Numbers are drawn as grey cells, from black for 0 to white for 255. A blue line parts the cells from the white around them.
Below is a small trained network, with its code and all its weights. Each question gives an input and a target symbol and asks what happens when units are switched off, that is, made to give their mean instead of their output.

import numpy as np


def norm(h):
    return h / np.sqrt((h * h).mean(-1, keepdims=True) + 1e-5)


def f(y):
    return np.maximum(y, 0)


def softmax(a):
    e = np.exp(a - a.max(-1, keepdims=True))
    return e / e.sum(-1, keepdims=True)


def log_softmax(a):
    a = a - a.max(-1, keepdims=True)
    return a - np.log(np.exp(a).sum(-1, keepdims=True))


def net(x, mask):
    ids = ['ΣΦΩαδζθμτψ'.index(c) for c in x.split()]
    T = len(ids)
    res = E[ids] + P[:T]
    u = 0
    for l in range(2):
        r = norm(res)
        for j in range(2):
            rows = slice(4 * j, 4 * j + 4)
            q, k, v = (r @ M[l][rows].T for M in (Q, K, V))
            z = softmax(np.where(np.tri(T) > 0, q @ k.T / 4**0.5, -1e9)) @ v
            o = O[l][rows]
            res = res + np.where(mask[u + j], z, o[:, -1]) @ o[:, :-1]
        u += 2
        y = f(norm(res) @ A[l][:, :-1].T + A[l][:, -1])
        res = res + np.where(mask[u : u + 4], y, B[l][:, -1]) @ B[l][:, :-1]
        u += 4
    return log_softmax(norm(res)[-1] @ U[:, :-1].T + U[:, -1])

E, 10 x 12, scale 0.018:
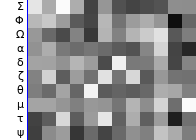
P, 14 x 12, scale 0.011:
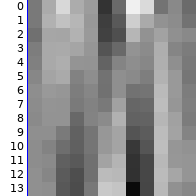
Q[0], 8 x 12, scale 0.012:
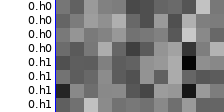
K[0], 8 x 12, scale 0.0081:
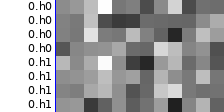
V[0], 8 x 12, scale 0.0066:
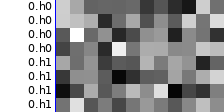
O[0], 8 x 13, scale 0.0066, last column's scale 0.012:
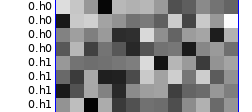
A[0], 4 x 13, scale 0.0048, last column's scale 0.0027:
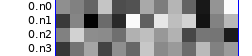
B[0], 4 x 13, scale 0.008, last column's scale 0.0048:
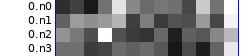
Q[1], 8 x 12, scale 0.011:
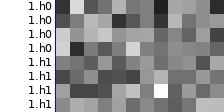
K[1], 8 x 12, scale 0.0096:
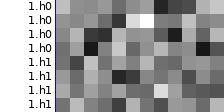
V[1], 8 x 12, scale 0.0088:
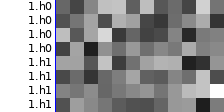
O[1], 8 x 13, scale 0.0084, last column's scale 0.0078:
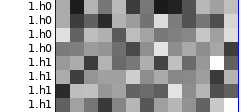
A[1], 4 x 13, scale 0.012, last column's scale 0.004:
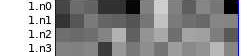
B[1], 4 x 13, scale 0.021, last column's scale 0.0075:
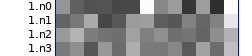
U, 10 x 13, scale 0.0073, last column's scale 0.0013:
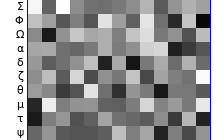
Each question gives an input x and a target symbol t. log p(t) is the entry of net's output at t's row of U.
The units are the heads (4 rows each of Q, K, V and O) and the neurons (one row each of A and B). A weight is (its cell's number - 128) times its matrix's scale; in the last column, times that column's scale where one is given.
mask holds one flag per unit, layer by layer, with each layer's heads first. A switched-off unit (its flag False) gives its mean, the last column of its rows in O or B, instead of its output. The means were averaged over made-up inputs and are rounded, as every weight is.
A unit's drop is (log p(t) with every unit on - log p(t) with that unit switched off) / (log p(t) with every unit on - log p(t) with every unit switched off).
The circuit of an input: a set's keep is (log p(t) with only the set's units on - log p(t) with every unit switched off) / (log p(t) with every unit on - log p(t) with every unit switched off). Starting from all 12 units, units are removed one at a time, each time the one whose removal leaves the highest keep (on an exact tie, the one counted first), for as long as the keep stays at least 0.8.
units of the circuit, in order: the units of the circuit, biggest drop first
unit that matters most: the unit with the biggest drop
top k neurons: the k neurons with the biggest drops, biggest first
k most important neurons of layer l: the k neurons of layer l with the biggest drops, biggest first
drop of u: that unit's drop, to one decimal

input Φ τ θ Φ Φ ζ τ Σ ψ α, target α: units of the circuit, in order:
(1.n0, 0.h0)
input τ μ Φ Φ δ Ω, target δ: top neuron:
(0.n1)
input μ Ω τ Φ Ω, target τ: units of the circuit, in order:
(0.h1, 1.n0)
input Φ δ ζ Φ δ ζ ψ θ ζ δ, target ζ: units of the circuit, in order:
(0.h1, 1.n0)
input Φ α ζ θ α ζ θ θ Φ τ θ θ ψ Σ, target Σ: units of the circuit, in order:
(1.n0, 1.h0)
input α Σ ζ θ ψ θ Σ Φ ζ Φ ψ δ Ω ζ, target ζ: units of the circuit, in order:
(1.n0, 1.n1)
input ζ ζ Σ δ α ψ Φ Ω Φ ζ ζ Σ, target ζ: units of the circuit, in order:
(0.h1, 1.n0, 1.n1)
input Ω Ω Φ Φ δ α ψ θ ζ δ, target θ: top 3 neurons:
(0.n0, 1.n0, 1.n1)
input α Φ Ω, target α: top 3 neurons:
(1.n2, 1.n0, 0.n0)
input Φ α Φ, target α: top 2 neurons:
(1.n0, 0.n3)
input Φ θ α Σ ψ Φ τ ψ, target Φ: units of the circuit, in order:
(0.h0, 1.h1)
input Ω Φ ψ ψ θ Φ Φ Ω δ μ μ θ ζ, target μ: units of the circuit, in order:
(1.h1, 0.n1, 1.n0)
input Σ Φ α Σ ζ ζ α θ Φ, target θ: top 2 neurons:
(1.n0, 1.n1)
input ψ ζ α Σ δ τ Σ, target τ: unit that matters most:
0.h1
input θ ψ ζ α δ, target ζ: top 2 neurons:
(1.n2, 0.n0)
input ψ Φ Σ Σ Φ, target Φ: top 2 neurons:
(0.n0, 1.n0)
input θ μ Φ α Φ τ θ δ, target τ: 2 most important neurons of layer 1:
(1.n0, 1.n1)
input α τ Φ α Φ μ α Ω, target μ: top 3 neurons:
(1.n0, 0.n1, 0.n3)
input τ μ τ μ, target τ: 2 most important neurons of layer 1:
(1.n1, 1.n0)
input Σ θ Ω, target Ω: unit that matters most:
1.h0
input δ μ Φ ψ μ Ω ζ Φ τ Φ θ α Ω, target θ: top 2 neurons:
(0.n1, 1.n0)
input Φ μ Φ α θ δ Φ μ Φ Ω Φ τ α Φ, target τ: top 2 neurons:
(1.n0, 0.n0)
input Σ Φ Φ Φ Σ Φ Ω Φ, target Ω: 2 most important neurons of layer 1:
(1.n1, 1.n2)
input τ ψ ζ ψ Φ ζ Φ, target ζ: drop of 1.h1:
0.1
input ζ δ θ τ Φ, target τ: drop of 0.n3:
0.0
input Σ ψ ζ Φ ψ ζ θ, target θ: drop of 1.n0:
0.3
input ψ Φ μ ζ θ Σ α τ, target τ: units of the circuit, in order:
(1.n0)
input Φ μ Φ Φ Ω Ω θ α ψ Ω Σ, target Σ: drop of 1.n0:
0.2
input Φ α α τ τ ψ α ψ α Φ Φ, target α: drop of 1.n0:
0.8
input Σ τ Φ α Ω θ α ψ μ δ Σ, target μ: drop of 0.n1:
0.2
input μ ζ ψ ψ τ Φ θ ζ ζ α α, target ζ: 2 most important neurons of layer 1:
(1.n0, 1.n1)
